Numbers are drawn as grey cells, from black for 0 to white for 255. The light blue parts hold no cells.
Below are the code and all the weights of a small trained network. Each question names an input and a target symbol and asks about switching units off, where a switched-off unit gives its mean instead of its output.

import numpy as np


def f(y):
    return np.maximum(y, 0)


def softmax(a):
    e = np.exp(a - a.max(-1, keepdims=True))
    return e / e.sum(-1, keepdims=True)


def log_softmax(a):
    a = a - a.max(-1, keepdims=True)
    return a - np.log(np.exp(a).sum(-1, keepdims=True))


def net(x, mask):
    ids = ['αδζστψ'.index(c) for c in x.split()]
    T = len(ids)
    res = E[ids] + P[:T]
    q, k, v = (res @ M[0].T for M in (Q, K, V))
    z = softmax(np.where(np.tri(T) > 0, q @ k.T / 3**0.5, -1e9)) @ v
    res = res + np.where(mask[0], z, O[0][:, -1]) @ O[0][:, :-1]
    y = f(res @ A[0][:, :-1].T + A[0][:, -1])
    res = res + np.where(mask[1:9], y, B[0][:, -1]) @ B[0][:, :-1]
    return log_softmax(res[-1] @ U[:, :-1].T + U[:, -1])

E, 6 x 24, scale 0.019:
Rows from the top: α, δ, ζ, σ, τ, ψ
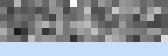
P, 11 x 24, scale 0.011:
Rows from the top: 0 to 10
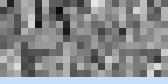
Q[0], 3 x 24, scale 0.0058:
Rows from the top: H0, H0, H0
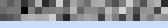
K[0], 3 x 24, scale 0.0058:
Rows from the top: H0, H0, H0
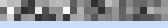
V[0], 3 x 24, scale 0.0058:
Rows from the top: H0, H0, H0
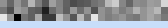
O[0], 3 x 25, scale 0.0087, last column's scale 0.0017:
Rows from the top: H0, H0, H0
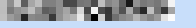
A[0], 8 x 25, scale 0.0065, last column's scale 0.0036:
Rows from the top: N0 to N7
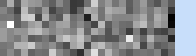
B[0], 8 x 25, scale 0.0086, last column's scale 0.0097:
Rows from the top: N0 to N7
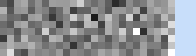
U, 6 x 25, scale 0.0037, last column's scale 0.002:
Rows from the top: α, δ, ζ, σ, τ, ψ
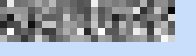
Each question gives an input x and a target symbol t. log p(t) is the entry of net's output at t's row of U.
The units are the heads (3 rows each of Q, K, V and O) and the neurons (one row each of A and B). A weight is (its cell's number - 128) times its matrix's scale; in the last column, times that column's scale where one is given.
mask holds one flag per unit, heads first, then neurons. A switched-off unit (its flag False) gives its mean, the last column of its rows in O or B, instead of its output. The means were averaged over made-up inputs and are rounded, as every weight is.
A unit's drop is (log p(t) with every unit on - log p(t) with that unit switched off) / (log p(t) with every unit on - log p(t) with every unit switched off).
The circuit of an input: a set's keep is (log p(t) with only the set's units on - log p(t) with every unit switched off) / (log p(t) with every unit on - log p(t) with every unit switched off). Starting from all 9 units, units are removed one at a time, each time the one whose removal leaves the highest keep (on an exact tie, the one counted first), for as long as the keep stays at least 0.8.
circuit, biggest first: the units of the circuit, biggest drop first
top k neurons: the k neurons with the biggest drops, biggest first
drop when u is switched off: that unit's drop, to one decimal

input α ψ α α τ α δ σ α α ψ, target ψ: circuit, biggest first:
(H0)
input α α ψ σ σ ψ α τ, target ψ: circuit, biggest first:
(H0, N5)
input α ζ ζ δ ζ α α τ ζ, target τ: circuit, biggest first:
(H0, N5)
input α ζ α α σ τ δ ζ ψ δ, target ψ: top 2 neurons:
(N5, N3)
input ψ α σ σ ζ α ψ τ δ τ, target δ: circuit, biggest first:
(H0, N4, N7)
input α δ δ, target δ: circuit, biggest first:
(H0, N4)
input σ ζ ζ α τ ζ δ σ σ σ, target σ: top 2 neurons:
(N7, N6)
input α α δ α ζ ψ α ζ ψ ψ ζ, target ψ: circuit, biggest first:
(H0, N5)
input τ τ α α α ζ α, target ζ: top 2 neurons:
(N7, N4)
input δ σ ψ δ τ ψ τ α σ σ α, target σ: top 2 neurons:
(N7, N6)
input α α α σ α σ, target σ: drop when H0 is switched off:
0.3
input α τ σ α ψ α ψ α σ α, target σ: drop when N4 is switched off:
-0.1
